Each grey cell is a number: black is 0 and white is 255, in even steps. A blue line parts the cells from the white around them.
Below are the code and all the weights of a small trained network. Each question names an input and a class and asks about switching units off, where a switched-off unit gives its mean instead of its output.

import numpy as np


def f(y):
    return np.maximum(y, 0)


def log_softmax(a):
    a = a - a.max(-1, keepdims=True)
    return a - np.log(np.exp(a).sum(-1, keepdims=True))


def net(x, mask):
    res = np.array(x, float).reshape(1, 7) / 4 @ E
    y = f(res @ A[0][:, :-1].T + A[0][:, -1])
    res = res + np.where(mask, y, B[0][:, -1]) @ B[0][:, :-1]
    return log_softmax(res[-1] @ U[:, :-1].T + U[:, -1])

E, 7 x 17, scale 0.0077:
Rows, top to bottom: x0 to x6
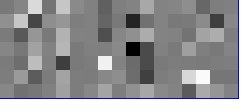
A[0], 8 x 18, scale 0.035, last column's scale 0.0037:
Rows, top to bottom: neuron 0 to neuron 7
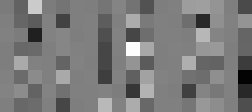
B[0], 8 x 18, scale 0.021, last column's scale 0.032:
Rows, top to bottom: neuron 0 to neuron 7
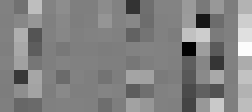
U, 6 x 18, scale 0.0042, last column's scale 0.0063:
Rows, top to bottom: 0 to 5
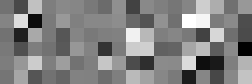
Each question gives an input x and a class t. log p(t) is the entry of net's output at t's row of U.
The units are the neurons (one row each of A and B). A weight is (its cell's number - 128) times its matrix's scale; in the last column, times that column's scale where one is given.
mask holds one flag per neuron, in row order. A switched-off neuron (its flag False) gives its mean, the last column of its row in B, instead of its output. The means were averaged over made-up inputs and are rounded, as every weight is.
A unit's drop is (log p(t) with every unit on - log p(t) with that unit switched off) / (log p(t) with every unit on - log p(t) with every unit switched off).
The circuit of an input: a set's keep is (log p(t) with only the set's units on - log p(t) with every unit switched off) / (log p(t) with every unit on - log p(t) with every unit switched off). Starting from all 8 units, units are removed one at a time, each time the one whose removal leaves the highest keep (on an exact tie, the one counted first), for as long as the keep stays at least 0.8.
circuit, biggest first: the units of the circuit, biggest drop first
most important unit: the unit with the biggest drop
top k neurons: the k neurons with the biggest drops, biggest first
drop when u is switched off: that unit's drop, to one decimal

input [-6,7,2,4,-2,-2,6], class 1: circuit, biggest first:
(neuron 2)
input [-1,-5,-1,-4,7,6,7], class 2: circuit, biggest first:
(neuron 7; neuron 2)
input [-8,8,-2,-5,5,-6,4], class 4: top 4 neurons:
(neuron 3; neuron 1; neuron 6; neuron 5)
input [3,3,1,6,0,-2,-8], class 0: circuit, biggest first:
(neuron 1; neuron 3)
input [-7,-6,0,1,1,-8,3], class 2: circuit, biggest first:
(neuron 7; neuron 1)
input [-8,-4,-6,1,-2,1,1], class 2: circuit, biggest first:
(neuron 3; neuron 7)
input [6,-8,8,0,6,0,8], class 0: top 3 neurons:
(neuron 0; neuron 4; neuron 1)
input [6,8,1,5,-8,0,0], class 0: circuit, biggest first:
(neuron 5; neuron 2)
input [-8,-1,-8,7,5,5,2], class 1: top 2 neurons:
(neuron 2; neuron 5)
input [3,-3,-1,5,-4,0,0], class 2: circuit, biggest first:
(neuron 2; neuron 3)
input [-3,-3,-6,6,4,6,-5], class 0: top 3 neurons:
(neuron 0; neuron 1; neuron 7)
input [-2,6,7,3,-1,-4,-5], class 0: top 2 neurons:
(neuron 3; neuron 5)
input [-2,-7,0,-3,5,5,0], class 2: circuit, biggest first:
(neuron 7; neuron 2)
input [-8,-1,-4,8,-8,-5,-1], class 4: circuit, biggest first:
(neuron 3)
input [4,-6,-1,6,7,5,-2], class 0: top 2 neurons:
(neuron 1; neuron 6)
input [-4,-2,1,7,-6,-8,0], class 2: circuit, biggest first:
(neuron 5; neuron 3)
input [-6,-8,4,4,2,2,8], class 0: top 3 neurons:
(neuron 0; neuron 1; neuron 5)
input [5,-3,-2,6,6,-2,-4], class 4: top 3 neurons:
(neuron 7; neuron 5; neuron 3)
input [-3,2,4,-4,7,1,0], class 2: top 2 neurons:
(neuron 3; neuron 2)
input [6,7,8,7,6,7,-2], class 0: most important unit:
neuron 0
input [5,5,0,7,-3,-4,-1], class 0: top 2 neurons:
(neuron 3; neuron 5)
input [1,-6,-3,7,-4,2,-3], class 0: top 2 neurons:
(neuron 1; neuron 6)
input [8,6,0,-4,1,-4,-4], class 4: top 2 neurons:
(neuron 3; neuron 7)
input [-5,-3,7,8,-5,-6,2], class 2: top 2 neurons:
(neuron 5; neuron 3)
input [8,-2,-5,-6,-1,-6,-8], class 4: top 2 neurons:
(neuron 1; neuron 7)
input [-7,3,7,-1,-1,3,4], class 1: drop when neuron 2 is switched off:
0.4
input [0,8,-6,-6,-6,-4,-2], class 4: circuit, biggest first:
(neuron 1)
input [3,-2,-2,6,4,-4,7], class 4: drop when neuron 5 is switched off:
0.2
